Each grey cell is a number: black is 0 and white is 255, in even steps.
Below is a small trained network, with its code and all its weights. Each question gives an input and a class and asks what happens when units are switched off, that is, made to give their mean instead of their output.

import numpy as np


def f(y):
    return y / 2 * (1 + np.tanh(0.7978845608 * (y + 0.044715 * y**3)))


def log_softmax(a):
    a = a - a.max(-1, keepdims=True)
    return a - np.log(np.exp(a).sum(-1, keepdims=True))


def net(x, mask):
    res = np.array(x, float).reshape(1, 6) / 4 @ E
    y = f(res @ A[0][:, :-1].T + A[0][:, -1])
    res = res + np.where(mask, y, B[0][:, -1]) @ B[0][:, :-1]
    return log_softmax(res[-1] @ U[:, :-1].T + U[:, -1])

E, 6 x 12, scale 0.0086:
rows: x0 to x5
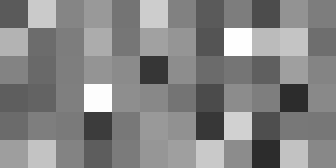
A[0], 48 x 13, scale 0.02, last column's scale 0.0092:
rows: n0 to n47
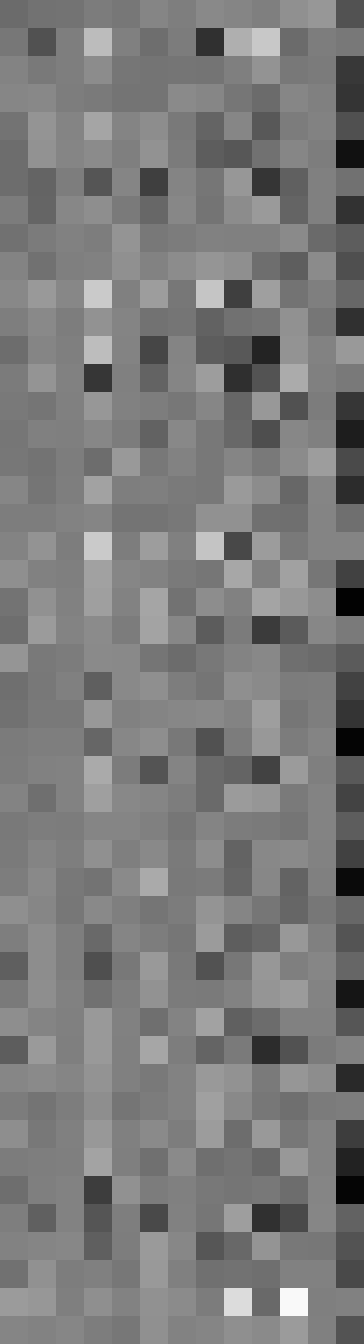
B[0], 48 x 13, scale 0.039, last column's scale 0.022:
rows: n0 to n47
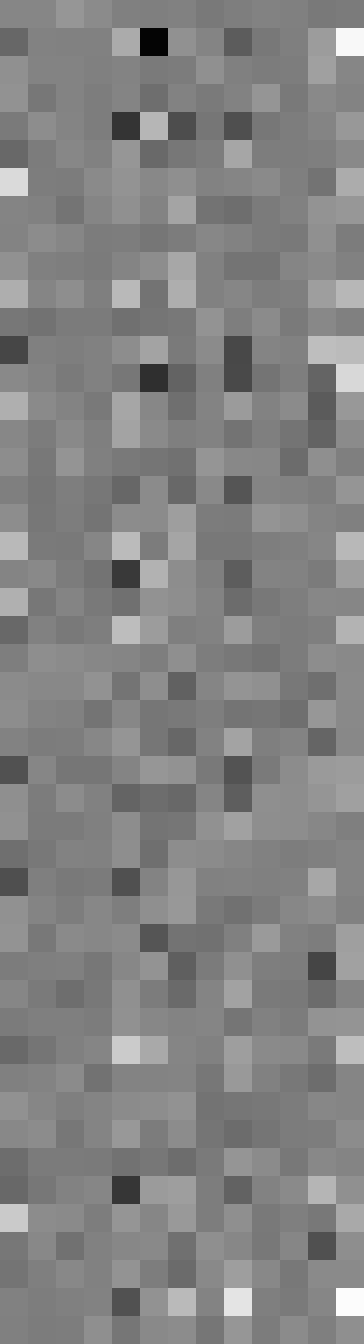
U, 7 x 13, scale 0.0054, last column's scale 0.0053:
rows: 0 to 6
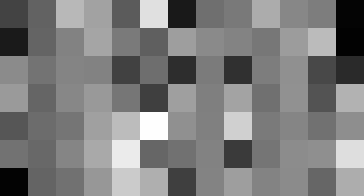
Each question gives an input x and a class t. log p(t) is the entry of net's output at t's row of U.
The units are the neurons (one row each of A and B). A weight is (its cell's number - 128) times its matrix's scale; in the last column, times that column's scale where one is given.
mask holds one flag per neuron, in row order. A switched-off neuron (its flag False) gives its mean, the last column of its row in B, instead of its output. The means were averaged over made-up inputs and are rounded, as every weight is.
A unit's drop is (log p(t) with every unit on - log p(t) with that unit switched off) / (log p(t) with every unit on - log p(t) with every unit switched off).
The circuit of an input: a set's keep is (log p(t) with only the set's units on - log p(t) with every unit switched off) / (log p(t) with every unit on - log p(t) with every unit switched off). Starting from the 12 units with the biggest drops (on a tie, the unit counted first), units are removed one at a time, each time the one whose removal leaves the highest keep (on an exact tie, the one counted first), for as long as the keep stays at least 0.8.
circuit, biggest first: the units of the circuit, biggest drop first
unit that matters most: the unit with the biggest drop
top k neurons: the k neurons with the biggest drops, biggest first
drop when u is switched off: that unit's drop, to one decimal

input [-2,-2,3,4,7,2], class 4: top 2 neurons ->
n1, n13
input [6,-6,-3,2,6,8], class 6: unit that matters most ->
n13
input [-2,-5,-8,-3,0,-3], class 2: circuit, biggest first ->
n46, n1, n37, n22
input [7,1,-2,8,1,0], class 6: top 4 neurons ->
n37, n22, n13, n4
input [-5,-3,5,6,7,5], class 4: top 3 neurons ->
n1, n13, n37
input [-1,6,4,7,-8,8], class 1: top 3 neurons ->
n46, n37, n12
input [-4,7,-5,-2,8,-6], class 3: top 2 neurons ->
n12, n34
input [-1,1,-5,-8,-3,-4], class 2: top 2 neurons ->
n46, n1
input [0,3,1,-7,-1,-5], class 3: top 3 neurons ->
n12, n37, n22
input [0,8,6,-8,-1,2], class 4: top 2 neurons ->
n1, n46
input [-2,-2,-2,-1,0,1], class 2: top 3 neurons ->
n46, n1, n37
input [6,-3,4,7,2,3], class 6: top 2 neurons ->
n46, n12
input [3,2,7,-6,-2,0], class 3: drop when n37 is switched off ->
0.1
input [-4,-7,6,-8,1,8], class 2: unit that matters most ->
n13
